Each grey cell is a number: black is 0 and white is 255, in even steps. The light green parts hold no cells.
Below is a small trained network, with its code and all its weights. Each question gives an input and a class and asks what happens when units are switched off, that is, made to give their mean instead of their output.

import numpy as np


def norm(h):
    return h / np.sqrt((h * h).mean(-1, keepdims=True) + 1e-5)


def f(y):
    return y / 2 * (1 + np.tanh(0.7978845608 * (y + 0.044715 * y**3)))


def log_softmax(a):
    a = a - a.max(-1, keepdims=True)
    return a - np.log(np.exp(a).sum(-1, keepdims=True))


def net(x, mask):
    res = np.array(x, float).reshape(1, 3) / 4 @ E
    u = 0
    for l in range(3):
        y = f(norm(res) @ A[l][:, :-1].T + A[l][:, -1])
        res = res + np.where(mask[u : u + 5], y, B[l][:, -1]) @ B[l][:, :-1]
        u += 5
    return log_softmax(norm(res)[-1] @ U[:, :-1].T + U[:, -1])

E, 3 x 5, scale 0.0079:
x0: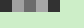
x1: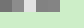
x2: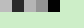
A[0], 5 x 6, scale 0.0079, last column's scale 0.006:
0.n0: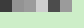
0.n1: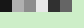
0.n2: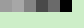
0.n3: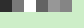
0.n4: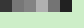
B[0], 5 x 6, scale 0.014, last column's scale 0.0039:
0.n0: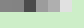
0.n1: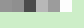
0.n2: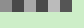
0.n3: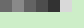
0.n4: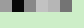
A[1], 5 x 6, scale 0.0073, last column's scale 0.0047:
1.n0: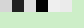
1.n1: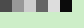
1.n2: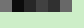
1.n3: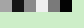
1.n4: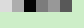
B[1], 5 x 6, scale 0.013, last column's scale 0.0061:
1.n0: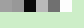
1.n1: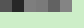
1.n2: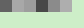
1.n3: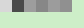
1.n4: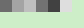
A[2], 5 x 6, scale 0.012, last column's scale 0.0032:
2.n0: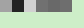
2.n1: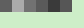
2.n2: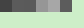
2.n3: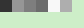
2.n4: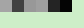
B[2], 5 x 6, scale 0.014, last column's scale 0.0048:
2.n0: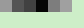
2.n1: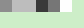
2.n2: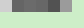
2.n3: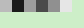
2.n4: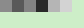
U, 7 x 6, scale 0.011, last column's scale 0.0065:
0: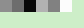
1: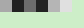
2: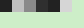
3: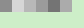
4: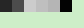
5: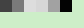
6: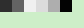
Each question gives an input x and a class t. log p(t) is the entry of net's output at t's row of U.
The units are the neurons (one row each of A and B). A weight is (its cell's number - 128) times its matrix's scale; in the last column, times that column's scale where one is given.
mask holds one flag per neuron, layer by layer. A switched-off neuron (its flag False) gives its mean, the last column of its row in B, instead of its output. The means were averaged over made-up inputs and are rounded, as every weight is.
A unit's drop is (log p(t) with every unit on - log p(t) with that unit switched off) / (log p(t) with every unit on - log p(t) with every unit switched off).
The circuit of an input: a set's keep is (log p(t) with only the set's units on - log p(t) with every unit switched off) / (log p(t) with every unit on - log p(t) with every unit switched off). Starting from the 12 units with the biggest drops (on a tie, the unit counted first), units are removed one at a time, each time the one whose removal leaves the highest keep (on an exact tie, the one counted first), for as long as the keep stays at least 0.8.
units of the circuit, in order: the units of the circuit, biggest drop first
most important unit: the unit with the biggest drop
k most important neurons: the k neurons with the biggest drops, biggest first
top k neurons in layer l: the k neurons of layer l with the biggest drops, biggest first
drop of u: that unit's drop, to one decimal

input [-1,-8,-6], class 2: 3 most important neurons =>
[1.n4 0.n0 2.n1]
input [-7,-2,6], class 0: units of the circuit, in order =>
[1.n0 2.n3]
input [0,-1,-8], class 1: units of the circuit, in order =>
[2.n3]
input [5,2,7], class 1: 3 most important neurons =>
[1.n0 2.n4 1.n3]
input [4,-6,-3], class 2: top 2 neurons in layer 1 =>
[1.n4 1.n0]
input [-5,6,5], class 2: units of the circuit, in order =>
[0.n3 2.n3]
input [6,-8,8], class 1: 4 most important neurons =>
[2.n4 0.n3 1.n3 1.n0]
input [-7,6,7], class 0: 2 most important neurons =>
[1.n0 1.n4]
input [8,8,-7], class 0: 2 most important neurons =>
[0.n1 0.n0]
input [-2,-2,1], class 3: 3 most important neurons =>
[0.n1 0.n3 2.n0]
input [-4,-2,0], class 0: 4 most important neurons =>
[1.n0 0.n3 0.n1 0.n0]
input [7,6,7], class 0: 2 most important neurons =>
[0.n1 0.n0]
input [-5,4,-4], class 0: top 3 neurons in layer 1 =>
[1.n0 1.n4 1.n2]
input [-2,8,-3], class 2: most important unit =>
0.n3
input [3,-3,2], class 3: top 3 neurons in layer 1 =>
[1.n4 1.n0 1.n1]
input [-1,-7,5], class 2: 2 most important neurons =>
[1.n2 0.n4]
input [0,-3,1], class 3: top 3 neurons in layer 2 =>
[2.n1 2.n0 2.n4]
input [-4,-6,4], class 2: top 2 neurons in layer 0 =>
[0.n1 0.n4]
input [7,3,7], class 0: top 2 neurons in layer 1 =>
[1.n4 1.n1]
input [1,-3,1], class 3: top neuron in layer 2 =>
[2.n0]
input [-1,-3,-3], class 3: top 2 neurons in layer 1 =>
[1.n4 1.n2]
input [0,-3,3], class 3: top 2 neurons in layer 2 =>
[2.n1 2.n4]
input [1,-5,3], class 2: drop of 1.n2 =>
0.1
